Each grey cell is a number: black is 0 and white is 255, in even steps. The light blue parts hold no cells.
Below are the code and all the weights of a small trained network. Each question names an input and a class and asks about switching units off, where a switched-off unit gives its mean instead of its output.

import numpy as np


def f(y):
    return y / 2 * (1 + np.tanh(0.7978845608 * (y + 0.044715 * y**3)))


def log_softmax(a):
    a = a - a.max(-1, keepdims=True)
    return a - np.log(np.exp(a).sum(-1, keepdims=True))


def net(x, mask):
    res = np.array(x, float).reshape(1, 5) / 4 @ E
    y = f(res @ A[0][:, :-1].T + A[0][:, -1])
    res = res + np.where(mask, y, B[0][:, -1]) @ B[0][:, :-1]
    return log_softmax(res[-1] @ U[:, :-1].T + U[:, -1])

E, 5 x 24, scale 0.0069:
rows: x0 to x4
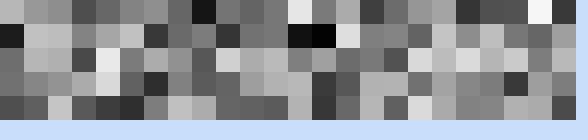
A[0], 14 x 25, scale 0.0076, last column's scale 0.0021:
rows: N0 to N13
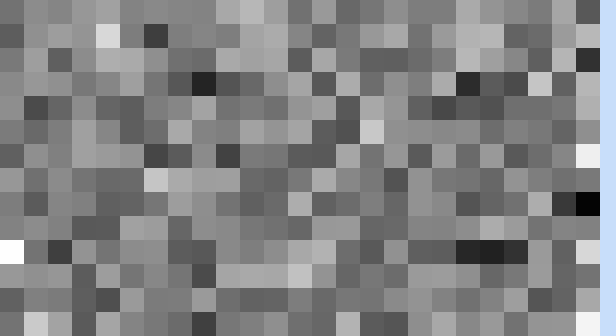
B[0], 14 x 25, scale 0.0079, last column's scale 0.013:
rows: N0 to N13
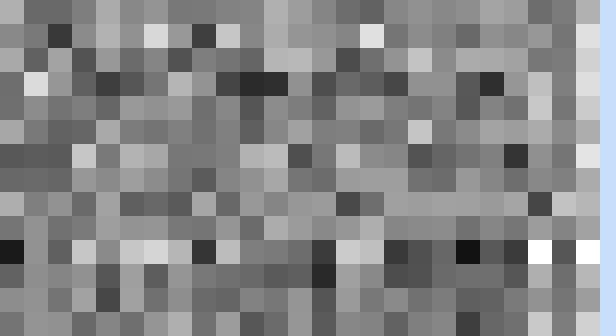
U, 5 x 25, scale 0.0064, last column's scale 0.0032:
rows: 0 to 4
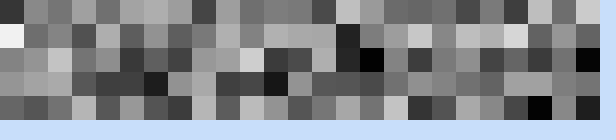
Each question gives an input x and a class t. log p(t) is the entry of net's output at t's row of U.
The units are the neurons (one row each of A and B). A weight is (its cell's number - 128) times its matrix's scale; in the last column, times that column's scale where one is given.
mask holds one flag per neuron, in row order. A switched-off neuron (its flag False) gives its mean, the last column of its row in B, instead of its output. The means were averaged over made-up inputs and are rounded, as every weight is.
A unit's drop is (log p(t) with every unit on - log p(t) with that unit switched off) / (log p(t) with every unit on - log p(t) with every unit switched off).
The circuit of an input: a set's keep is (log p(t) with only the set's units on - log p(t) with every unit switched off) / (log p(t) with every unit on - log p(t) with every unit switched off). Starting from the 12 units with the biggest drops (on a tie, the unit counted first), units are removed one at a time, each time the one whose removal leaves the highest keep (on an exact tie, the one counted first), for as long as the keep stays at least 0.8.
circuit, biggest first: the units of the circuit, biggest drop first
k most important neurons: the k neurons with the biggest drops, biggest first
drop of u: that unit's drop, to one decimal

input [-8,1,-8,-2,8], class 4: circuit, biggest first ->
[N10, N3]
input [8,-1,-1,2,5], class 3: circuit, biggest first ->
[N3, N8]
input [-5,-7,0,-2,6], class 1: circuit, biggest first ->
[N10]
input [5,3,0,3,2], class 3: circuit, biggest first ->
[N10, N3]
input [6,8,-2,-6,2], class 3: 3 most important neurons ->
[N10, N3, N1]
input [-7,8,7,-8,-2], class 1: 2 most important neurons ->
[N2, N10]
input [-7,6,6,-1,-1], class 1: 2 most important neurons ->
[N10, N2]
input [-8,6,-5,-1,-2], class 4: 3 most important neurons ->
[N10, N13, N3]
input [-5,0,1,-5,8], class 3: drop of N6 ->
0.4
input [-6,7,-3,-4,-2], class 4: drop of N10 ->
0.6
